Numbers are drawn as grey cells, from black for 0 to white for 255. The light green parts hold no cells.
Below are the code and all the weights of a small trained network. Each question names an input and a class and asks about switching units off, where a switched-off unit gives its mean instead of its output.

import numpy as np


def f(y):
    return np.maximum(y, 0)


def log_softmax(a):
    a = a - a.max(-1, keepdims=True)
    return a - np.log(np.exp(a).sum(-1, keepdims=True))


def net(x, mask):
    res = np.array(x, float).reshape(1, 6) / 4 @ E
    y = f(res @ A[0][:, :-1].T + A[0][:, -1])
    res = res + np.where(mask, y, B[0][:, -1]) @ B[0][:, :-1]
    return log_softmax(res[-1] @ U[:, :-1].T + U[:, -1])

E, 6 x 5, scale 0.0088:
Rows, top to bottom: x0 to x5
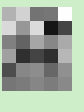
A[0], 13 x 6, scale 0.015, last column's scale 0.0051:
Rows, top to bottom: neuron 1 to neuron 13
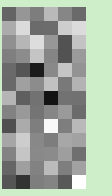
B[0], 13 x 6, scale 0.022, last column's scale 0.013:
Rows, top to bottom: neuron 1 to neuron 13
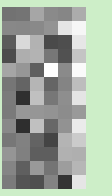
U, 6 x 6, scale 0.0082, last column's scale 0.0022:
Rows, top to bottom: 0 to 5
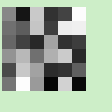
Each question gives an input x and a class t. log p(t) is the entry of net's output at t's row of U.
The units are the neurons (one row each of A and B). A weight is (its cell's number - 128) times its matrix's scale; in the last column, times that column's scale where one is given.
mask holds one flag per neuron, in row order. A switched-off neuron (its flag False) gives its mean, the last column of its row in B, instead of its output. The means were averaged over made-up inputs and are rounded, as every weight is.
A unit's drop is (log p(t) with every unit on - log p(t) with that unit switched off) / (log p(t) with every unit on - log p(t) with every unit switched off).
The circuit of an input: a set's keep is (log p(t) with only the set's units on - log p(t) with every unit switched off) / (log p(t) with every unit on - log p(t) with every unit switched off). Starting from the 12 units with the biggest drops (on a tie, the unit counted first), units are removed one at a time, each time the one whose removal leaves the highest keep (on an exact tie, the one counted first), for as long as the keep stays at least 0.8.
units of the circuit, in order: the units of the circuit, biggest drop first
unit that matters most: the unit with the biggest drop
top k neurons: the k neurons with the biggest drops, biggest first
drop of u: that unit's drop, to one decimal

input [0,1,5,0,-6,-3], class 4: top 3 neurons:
neuron 9; neuron 2; neuron 5
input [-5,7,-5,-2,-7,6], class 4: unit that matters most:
neuron 3
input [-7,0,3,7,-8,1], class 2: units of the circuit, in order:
neuron 9; neuron 13
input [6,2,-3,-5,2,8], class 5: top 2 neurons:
neuron 3; neuron 7
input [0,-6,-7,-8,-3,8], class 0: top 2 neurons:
neuron 2; neuron 9
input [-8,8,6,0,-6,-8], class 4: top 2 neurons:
neuron 3; neuron 4
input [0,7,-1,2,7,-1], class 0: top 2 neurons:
neuron 7; neuron 2
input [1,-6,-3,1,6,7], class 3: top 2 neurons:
neuron 5; neuron 7
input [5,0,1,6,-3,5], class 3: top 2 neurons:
neuron 5; neuron 9
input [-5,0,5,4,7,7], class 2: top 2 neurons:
neuron 9; neuron 13
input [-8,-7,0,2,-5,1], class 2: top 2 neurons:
neuron 5; neuron 13
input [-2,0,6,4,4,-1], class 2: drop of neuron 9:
0.2
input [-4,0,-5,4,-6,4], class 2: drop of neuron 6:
0.1
